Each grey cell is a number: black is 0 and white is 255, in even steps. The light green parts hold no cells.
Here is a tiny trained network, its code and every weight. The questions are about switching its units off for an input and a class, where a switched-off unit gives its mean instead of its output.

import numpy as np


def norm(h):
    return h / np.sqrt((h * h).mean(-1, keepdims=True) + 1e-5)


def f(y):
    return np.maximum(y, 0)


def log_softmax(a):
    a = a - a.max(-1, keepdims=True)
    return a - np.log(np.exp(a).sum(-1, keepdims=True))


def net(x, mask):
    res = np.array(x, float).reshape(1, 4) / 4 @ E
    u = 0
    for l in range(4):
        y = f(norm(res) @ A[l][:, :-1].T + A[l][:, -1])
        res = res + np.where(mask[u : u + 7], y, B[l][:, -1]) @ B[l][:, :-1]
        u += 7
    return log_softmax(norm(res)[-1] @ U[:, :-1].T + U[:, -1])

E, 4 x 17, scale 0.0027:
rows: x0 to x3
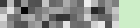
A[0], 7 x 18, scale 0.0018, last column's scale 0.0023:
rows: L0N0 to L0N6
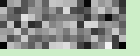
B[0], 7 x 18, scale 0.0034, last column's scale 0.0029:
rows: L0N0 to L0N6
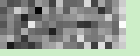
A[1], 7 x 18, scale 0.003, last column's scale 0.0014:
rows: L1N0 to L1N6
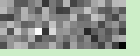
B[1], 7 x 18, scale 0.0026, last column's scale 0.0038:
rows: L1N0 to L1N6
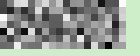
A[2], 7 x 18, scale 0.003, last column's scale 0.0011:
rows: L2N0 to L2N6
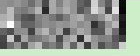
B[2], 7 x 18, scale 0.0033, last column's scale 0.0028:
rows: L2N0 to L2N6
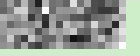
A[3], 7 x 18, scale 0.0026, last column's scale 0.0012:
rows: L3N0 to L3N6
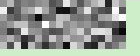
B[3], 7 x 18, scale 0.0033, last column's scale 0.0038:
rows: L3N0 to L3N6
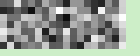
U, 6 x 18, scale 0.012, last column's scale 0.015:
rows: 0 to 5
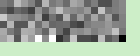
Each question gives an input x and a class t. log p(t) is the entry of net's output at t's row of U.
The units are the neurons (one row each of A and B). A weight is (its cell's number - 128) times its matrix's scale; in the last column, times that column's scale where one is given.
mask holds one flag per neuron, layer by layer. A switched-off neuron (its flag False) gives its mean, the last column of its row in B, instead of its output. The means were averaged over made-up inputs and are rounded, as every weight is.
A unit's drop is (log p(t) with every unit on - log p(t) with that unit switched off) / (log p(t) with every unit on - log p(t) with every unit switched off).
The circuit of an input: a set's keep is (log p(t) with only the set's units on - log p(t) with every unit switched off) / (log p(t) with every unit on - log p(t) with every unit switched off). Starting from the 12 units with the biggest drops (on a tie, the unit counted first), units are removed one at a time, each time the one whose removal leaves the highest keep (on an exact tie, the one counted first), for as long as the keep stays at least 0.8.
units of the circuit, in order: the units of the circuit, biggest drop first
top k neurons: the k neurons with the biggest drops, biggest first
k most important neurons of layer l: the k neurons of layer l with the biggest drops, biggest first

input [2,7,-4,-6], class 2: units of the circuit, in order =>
(L3N5, L2N3)
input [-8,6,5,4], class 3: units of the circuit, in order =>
(L3N6)
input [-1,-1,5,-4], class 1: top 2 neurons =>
(L3N1, L1N0)
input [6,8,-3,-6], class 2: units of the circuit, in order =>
(L3N5, L2N3)
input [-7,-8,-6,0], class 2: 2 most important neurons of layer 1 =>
(L1N2, L1N1)
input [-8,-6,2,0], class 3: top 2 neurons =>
(L1N4, L3N6)
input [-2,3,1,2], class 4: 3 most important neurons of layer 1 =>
(L1N5, L1N2, L1N0)
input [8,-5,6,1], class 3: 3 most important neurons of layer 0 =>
(L0N3, L0N6, L0N0)
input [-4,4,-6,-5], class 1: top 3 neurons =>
(L0N6, L1N0, L0N1)
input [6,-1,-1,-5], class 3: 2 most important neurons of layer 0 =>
(L0N3, L0N1)
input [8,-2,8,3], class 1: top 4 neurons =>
(L3N1, L1N1, L1N4, L3N6)
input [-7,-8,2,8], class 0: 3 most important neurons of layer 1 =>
(L1N5, L1N0, L1N3)
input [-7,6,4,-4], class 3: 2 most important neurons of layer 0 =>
(L0N5, L0N2)
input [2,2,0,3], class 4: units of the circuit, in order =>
(L3N2)
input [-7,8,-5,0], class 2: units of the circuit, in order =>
(L3N5, L2N3)
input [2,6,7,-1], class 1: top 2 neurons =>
(L3N1, L1N1)
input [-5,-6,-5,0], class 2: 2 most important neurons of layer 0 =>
(L0N3, L0N2)
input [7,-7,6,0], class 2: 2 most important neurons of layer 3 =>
(L3N4, L3N6)
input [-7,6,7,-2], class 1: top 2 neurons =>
(L3N1, L0N3)
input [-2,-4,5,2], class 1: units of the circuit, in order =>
(L3N1)
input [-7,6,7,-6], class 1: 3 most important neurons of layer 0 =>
(L0N3, L0N1, L0N4)
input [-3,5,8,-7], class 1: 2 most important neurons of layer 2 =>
(L2N1, L2N0)
